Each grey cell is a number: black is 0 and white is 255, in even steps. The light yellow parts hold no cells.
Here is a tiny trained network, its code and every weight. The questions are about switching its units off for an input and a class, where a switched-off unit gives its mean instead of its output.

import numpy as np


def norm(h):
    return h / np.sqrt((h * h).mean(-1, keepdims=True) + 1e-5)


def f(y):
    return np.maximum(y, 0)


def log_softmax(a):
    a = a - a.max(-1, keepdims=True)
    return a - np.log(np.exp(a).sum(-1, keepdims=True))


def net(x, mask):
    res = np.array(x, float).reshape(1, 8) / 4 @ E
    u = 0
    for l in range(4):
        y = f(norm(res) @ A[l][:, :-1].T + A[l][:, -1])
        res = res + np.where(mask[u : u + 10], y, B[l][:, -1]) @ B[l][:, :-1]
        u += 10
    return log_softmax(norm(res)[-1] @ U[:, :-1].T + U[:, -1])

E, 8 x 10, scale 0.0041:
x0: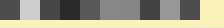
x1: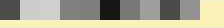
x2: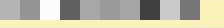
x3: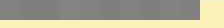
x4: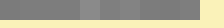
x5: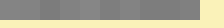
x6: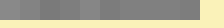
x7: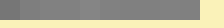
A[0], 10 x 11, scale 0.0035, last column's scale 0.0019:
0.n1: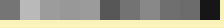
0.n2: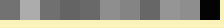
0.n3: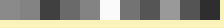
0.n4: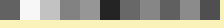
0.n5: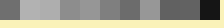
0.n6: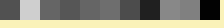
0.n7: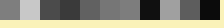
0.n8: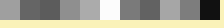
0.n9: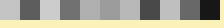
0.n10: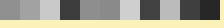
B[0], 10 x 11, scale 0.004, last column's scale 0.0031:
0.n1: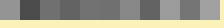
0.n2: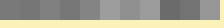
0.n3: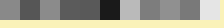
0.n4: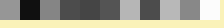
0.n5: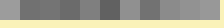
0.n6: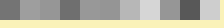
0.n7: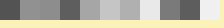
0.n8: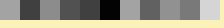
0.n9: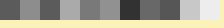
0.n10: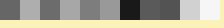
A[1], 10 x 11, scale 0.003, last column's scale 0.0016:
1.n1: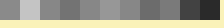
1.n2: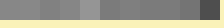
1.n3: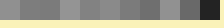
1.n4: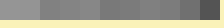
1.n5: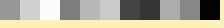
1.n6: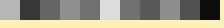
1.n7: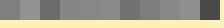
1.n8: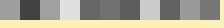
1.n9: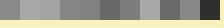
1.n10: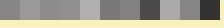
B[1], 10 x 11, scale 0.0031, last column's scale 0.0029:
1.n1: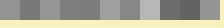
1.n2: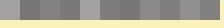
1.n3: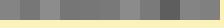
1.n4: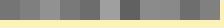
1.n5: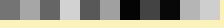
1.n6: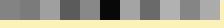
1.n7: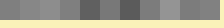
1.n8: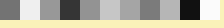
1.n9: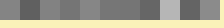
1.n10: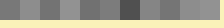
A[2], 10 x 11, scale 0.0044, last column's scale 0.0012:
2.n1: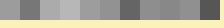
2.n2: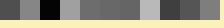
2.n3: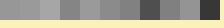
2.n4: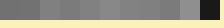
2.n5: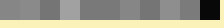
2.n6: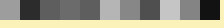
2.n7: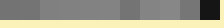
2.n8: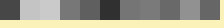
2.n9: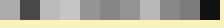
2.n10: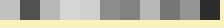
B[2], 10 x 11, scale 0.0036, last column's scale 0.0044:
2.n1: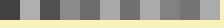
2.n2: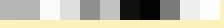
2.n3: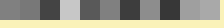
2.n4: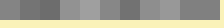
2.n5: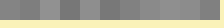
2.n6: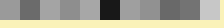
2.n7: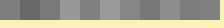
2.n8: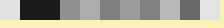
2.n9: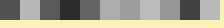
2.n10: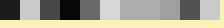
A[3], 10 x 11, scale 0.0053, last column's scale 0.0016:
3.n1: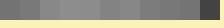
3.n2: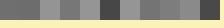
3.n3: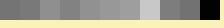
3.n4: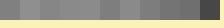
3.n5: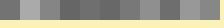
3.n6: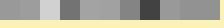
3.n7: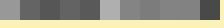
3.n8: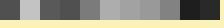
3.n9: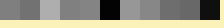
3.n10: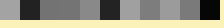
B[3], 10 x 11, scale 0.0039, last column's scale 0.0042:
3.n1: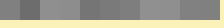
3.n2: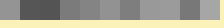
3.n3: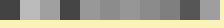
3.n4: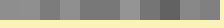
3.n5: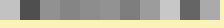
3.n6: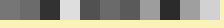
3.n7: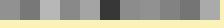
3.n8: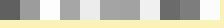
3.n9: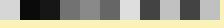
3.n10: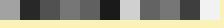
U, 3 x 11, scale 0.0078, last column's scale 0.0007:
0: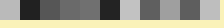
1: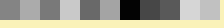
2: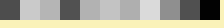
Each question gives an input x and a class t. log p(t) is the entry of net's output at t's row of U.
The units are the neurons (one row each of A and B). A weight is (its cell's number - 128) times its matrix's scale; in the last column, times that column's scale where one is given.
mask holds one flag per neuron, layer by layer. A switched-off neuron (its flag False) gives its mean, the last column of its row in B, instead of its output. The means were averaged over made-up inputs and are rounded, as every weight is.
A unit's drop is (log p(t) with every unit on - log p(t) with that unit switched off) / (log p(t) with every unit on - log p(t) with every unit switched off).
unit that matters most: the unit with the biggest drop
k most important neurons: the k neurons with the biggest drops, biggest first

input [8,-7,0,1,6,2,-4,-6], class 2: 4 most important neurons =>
[0.n7 3.n8 0.n4 2.n8]
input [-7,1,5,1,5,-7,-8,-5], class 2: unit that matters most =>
2.n10
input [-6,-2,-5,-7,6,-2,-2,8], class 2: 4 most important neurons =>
[2.n10 0.n10 0.n9 2.n9]
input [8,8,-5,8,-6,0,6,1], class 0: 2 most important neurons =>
[0.n4 2.n10]
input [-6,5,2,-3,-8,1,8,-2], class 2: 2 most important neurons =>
[2.n10 2.n9]
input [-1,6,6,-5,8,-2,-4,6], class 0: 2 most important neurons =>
[0.n4 2.n2]
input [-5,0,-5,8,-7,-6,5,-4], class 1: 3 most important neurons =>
[2.n2 0.n7 0.n6]
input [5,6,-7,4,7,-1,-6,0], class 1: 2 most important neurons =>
[2.n2 0.n3]
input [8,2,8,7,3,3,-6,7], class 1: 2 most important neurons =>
[0.n10 1.n5]
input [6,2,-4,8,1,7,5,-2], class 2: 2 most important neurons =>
[0.n6 0.n7]
